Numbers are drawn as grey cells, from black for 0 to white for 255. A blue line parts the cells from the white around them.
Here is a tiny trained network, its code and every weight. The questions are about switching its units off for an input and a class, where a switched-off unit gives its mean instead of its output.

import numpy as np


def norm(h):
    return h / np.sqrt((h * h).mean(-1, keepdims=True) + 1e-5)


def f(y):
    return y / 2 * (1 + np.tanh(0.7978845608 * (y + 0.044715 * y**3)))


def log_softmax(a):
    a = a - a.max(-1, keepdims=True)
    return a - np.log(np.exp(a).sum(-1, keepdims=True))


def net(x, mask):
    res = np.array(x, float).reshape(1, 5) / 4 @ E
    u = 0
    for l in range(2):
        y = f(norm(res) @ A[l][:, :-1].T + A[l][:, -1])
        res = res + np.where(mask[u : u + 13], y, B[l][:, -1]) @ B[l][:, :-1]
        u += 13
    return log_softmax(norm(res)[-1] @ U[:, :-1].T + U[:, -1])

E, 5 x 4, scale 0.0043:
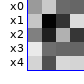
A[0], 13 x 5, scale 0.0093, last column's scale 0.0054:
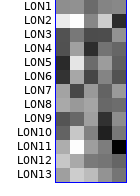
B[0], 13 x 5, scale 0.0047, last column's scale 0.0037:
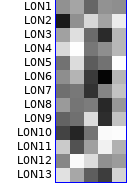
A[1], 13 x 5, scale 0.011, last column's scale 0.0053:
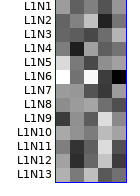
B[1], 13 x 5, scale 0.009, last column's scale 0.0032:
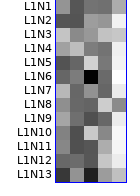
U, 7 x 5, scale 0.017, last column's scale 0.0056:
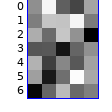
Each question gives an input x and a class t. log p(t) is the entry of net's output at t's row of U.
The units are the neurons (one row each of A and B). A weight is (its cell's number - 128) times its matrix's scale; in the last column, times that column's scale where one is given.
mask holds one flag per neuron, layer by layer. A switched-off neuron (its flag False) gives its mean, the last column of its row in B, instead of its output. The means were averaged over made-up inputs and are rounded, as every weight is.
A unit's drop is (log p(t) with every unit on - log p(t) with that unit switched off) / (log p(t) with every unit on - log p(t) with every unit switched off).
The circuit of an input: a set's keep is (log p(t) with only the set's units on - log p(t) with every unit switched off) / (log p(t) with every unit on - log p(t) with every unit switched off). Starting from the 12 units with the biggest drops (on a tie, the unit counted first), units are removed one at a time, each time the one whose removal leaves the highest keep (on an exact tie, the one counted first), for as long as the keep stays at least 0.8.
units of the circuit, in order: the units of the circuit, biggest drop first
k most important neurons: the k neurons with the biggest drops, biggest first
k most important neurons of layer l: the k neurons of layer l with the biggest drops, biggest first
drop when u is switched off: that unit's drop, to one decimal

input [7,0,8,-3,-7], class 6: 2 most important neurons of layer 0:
L0N9, L0N10
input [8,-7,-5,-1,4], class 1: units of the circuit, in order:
L0N11
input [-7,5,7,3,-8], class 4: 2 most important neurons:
L0N10, L0N3
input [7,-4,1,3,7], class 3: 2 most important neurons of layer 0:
L0N13, L0N8
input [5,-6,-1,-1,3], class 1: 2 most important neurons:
L0N10, L0N11
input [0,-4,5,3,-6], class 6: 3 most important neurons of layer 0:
L0N9, L0N10, L0N13
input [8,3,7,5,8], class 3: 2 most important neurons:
L1N6, L0N10
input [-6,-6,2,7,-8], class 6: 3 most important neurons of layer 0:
L0N9, L0N10, L0N13
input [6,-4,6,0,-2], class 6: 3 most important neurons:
L0N10, L1N2, L0N9
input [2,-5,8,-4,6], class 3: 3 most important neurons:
L1N6, L0N2, L1N13
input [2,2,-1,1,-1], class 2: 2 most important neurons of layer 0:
L0N9, L0N5
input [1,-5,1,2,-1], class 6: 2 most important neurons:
L0N9, L0N10
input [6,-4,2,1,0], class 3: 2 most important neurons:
L0N9, L0N13
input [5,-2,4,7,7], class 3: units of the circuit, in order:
L1N6
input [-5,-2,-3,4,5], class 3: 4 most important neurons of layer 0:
L0N10, L0N13, L0N11, L0N8
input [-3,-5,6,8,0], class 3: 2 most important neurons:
L1N6, L1N13
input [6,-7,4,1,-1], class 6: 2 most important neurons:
L0N10, L1N2
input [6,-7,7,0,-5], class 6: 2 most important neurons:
L0N10, L1N2
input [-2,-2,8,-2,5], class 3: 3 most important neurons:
L1N6, L0N10, L0N2
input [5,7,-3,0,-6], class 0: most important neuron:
L0N4
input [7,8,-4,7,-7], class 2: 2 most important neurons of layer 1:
L1N5, L1N6
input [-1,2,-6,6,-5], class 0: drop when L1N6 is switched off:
-0.1
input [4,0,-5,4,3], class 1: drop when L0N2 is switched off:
0.1
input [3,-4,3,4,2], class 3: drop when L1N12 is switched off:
0.0
